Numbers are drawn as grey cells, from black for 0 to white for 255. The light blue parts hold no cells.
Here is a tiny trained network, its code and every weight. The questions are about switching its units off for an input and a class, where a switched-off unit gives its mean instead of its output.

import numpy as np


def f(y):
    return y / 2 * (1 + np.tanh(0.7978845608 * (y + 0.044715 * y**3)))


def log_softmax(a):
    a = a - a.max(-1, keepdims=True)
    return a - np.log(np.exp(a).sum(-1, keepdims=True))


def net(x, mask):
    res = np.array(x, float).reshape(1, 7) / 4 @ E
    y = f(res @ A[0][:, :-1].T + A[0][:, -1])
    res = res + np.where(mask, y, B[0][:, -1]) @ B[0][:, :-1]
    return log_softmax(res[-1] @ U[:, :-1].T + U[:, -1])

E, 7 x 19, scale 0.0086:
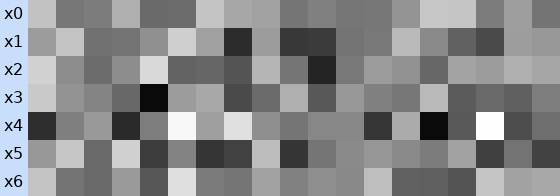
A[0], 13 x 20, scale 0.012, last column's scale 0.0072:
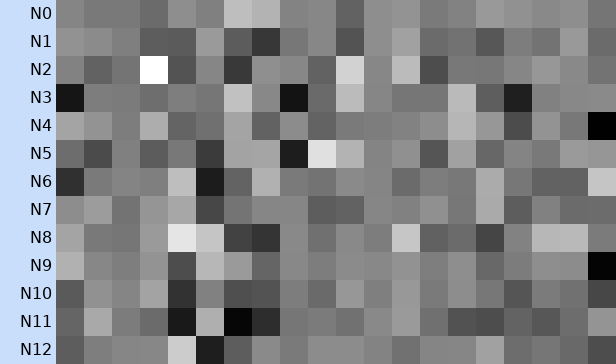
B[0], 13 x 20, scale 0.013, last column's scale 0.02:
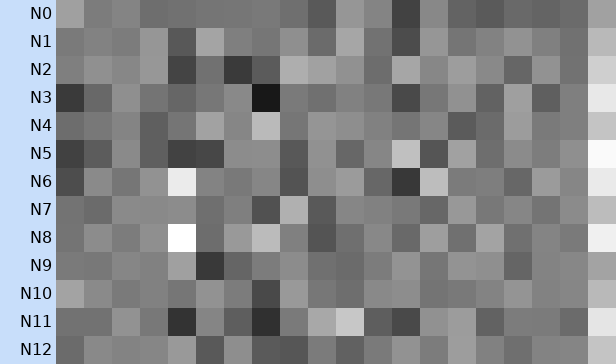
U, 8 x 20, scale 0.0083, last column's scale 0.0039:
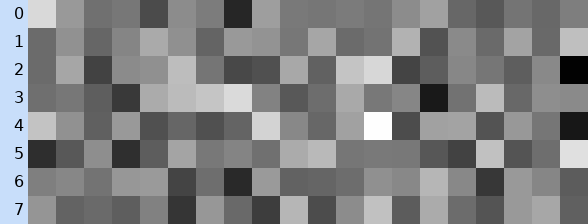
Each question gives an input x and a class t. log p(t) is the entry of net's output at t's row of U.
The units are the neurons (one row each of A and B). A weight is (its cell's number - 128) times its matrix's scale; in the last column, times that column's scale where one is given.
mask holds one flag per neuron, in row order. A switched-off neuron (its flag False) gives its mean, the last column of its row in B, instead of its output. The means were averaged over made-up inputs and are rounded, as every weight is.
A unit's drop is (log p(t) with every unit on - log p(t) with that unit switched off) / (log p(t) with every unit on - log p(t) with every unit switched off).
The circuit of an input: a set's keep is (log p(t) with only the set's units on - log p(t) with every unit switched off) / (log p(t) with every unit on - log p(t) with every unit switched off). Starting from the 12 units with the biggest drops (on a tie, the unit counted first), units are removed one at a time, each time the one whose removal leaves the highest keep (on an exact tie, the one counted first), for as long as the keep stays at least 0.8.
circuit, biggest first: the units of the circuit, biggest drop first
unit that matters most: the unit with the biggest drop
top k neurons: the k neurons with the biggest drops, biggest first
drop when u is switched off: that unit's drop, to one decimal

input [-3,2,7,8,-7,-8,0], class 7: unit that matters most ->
N5
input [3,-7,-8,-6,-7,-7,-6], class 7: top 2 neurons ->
N5, N12
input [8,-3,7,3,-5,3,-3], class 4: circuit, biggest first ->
N6, N3, N8
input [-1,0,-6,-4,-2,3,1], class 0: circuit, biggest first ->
N8, N5, N10
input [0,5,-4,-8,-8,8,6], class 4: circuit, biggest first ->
N2, N6
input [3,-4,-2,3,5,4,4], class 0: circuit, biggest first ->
N5, N4, N6
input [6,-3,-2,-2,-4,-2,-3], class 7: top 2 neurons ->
N5, N12
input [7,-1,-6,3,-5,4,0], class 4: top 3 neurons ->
N2, N6, N11
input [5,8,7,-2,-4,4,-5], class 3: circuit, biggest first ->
N4, N11
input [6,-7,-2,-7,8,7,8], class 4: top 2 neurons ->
N2, N8
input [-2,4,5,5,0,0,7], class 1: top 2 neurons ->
N8, N1
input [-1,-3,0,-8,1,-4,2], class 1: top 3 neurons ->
N6, N3, N11
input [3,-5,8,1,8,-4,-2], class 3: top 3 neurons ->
N11, N3, N2
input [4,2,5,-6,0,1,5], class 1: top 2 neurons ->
N8, N5
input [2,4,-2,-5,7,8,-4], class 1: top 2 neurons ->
N5, N3
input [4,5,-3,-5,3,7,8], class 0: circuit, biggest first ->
N6
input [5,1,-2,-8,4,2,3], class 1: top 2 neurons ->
N5, N3
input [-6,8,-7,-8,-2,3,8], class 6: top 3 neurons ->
N8, N2, N4
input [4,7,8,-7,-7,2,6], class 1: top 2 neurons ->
N8, N4
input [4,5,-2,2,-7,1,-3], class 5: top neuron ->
N4
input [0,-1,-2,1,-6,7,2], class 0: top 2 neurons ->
N11, N5
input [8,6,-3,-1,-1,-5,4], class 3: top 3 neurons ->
N11, N2, N5
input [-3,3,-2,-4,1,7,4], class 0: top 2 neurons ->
N11, N6
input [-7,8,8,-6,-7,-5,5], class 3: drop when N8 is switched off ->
0.3
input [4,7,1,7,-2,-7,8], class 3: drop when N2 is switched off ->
0.2
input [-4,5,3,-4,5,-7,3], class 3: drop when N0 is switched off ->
0.0
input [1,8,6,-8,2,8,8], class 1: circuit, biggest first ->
N8
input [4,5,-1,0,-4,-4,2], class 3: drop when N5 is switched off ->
0.1
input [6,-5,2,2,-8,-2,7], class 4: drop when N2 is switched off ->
0.4
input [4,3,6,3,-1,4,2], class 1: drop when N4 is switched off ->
0.4
